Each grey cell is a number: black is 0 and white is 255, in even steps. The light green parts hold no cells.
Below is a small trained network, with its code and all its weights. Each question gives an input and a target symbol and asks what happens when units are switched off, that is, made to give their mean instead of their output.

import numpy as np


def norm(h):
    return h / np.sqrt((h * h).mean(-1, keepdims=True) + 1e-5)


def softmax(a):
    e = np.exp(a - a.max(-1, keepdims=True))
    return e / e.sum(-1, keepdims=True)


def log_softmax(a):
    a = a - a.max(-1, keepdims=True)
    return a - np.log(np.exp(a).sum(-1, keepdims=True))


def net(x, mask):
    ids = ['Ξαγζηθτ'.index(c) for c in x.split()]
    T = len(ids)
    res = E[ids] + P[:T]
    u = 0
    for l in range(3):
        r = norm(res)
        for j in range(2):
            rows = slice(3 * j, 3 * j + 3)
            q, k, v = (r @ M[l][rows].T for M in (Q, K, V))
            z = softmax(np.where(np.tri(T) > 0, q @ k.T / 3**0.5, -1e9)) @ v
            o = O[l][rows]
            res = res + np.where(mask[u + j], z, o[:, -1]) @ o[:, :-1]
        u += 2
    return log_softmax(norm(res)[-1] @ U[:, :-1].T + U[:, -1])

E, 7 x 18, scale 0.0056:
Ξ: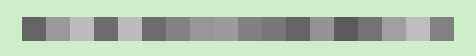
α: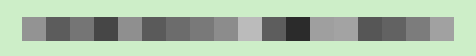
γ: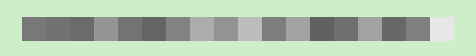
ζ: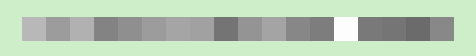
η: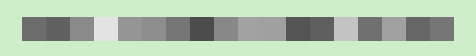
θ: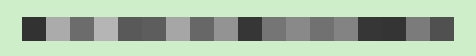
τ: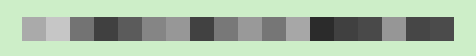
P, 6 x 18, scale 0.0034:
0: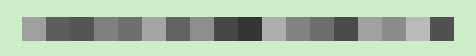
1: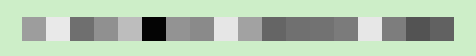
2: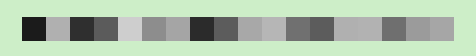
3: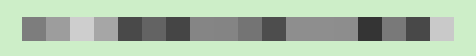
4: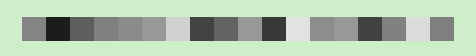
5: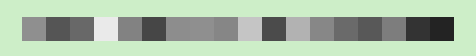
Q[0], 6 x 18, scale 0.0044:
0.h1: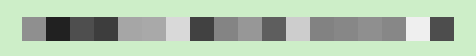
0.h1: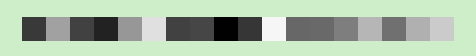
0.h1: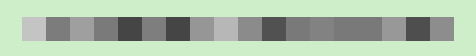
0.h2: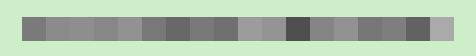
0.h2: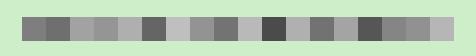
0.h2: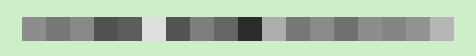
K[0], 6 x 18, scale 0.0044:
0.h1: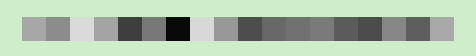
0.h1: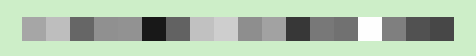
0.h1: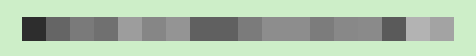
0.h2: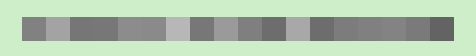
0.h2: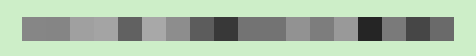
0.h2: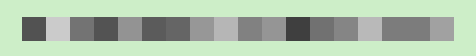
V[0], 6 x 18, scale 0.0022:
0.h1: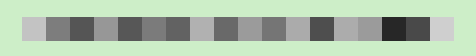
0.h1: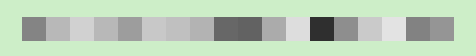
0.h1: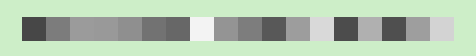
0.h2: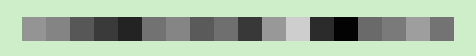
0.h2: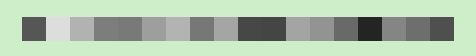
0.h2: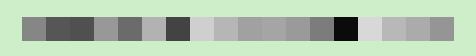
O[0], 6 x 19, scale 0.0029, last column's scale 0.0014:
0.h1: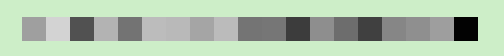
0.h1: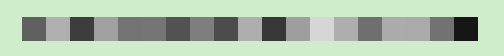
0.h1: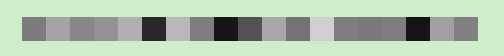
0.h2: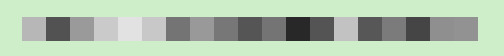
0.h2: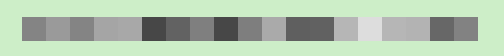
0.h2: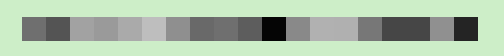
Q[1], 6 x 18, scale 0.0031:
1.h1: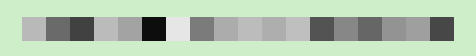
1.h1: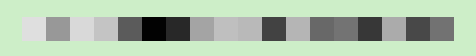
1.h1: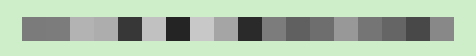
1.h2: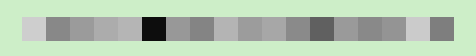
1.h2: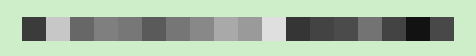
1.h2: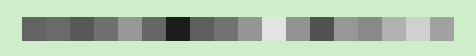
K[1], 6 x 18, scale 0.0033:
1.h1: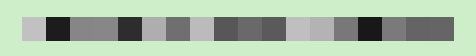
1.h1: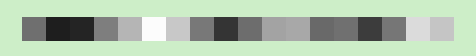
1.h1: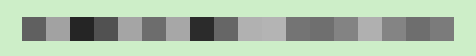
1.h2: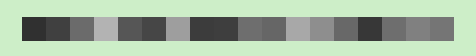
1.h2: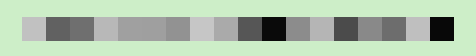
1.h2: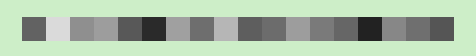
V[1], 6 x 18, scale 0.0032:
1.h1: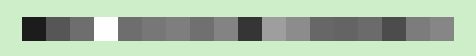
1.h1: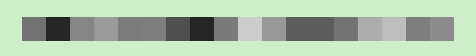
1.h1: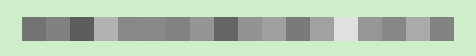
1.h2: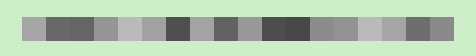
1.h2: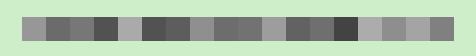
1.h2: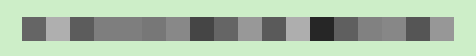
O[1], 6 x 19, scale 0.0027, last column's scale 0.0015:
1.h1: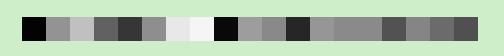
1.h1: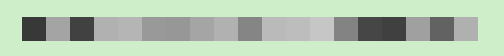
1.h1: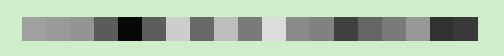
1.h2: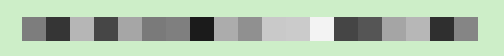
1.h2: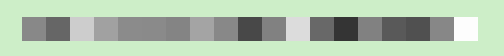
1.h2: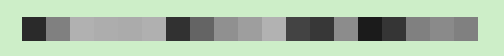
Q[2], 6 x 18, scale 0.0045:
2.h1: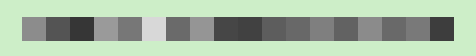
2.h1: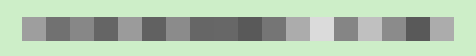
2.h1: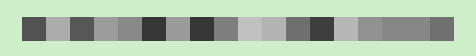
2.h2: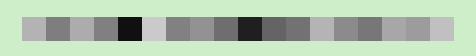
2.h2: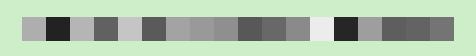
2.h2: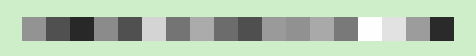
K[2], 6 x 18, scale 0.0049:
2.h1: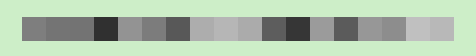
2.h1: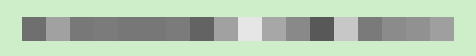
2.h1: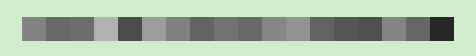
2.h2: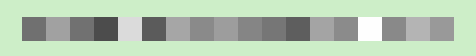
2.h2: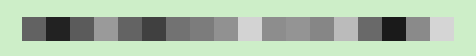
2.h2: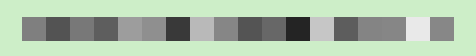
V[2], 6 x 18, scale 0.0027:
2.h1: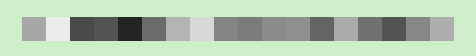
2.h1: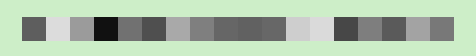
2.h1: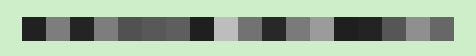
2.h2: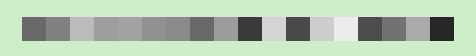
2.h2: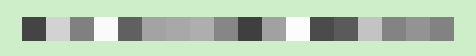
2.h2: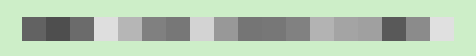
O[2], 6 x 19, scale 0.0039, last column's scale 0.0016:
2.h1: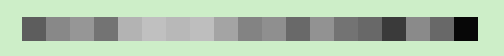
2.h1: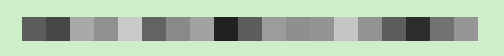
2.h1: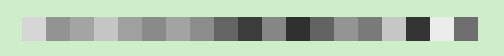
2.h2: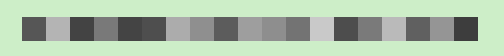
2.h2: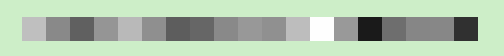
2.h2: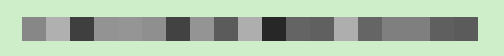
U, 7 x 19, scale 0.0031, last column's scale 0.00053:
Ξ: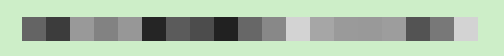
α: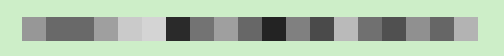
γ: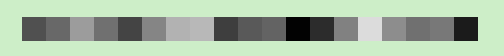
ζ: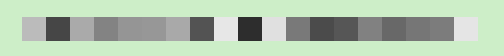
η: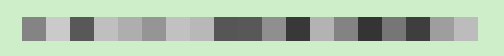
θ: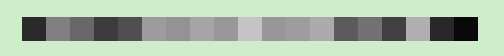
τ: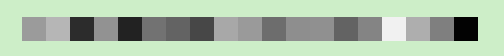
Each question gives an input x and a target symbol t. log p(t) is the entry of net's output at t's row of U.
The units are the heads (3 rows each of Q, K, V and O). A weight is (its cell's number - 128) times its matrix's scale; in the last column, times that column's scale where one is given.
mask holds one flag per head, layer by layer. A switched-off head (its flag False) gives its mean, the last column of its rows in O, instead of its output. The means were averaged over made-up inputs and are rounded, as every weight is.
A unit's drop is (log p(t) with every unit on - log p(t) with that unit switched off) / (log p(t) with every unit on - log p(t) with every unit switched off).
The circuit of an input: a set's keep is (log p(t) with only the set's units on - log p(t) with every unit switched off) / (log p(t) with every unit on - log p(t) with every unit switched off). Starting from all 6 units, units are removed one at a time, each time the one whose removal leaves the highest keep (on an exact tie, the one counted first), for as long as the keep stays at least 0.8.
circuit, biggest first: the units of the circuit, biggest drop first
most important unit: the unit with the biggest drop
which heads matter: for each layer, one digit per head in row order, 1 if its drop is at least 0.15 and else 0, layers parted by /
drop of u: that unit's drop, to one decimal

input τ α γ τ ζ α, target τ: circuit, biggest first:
0.h2; 0.h1; 2.h1
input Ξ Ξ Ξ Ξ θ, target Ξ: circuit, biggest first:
2.h1; 0.h1
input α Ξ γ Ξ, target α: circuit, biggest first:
2.h2
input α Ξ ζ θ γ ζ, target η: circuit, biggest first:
0.h1; 2.h2
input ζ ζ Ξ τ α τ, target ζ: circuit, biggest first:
2.h2; 0.h1
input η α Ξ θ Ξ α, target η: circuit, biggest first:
2.h1; 1.h1; 2.h2
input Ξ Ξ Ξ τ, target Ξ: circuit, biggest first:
2.h1; 0.h1
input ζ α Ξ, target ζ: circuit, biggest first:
1.h1; 0.h1
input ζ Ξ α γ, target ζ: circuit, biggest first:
0.h1; 1.h1
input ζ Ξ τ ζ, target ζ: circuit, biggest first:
2.h2; 1.h1
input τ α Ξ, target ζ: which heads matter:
10 / 00 / 00
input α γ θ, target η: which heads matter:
00 / 00 / 00
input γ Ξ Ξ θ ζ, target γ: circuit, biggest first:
0.h2; 1.h1; 1.h2
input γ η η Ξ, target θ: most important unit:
1.h1
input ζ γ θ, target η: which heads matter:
10 / 00 / 10
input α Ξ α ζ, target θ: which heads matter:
01 / 00 / 10
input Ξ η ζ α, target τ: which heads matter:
10 / 00 / 00
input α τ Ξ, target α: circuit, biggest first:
1.h1; 0.h1
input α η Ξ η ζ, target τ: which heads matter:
00 / 00 / 10
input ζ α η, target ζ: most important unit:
1.h1
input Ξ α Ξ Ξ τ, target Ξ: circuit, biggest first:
0.h1; 2.h1
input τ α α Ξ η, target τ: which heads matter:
01 / 00 / 10
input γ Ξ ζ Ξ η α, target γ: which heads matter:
11 / 11 / 01
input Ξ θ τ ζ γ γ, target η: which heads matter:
10 / 00 / 10
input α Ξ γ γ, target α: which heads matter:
00 / 00 / 01
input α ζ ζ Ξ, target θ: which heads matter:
00 / 00 / 10
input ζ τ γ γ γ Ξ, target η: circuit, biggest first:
0.h1
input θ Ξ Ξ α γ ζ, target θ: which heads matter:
01 / 10 / 10
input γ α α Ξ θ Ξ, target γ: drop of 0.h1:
0.2
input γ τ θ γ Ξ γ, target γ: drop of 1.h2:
0.6
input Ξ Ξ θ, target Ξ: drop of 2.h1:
0.2
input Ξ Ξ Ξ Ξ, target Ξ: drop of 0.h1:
0.1
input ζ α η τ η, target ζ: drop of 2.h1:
0.2
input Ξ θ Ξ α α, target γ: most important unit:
2.h2
